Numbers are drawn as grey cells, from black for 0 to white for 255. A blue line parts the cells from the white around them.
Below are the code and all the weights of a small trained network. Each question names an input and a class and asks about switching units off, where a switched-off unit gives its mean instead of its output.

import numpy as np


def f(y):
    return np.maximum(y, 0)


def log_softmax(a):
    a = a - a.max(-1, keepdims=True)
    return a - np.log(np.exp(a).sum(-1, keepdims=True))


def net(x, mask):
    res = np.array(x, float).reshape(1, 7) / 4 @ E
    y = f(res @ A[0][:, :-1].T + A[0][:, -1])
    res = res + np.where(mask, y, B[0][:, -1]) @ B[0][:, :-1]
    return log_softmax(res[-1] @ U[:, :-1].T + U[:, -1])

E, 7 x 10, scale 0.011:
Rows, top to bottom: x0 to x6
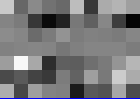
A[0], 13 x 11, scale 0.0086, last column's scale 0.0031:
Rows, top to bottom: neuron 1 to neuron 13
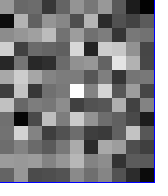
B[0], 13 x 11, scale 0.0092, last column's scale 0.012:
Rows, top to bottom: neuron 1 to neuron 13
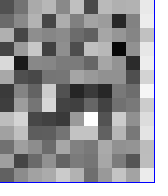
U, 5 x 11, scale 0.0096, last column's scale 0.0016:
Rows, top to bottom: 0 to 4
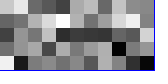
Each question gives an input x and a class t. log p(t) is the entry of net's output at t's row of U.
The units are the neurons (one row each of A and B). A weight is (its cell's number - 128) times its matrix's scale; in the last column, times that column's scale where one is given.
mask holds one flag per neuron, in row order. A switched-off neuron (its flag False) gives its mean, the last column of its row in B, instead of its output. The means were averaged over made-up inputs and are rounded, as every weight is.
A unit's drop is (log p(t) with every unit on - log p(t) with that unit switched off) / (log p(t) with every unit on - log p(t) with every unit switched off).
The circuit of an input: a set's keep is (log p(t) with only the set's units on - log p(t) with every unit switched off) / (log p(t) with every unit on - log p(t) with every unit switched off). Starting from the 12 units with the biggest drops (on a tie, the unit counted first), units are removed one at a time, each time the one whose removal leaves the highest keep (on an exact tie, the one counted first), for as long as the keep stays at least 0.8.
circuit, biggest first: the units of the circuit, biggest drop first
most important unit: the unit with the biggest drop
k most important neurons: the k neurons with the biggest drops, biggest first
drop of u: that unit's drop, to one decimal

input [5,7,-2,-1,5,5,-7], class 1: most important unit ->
neuron 13
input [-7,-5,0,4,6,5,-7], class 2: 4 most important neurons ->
[neuron 7; neuron 9; neuron 4; neuron 13]
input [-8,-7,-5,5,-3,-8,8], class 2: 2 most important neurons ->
[neuron 13; neuron 8]
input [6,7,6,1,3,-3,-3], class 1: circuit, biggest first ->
[neuron 1; neuron 13]
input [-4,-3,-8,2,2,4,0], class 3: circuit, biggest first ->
[neuron 13; neuron 9; neuron 7]
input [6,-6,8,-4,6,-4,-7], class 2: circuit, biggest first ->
[neuron 7; neuron 13]
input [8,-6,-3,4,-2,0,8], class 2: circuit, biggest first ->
[neuron 8; neuron 13]
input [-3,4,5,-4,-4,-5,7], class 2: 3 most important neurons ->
[neuron 8; neuron 5; neuron 10]
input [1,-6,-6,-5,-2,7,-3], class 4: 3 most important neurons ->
[neuron 5; neuron 13; neuron 1]
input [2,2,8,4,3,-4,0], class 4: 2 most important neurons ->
[neuron 9; neuron 6]
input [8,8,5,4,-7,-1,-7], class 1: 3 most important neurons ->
[neuron 1; neuron 13; neuron 11]
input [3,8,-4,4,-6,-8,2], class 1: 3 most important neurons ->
[neuron 1; neuron 13; neuron 5]
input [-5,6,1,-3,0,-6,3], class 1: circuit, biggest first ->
[neuron 13; neuron 1]
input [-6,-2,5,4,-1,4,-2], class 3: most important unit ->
neuron 2
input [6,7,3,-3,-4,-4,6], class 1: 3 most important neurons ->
[neuron 1; neuron 13; neuron 7]
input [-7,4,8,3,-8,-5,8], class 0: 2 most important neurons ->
[neuron 9; neuron 7]
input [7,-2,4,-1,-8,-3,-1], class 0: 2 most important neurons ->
[neuron 9; neuron 2]
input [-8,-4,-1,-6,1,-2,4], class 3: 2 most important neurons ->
[neuron 2; neuron 7]
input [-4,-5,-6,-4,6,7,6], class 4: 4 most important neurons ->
[neuron 5; neuron 9; neuron 7; neuron 13]
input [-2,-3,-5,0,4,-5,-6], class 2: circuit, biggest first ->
[neuron 7]
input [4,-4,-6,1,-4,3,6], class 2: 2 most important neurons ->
[neuron 8; neuron 13]
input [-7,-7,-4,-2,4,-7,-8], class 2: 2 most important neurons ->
[neuron 7; neuron 13]
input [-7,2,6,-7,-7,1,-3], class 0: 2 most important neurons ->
[neuron 9; neuron 4]
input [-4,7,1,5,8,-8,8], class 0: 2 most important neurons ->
[neuron 10; neuron 7]
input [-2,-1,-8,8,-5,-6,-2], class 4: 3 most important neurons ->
[neuron 3; neuron 10; neuron 12]
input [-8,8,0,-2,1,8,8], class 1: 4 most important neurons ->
[neuron 13; neuron 1; neuron 7; neuron 4]
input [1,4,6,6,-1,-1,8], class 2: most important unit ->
neuron 8
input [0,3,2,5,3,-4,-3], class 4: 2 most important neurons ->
[neuron 9; neuron 6]
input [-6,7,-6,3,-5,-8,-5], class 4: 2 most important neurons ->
[neuron 12; neuron 6]
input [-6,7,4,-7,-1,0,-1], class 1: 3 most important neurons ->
[neuron 13; neuron 1; neuron 4]
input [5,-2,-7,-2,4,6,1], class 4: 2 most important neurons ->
[neuron 5; neuron 9]
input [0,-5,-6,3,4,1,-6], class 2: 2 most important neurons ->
[neuron 7; neuron 13]
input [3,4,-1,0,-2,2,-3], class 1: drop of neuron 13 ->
0.4
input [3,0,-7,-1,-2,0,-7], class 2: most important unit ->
neuron 7
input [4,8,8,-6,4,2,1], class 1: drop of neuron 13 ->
0.2
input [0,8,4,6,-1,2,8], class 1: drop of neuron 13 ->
0.5
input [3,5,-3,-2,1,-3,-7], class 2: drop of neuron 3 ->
0.0
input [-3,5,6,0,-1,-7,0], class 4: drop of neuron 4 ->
0.1
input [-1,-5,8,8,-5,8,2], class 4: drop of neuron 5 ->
0.4
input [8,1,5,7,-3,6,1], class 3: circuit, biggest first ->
[neuron 4]
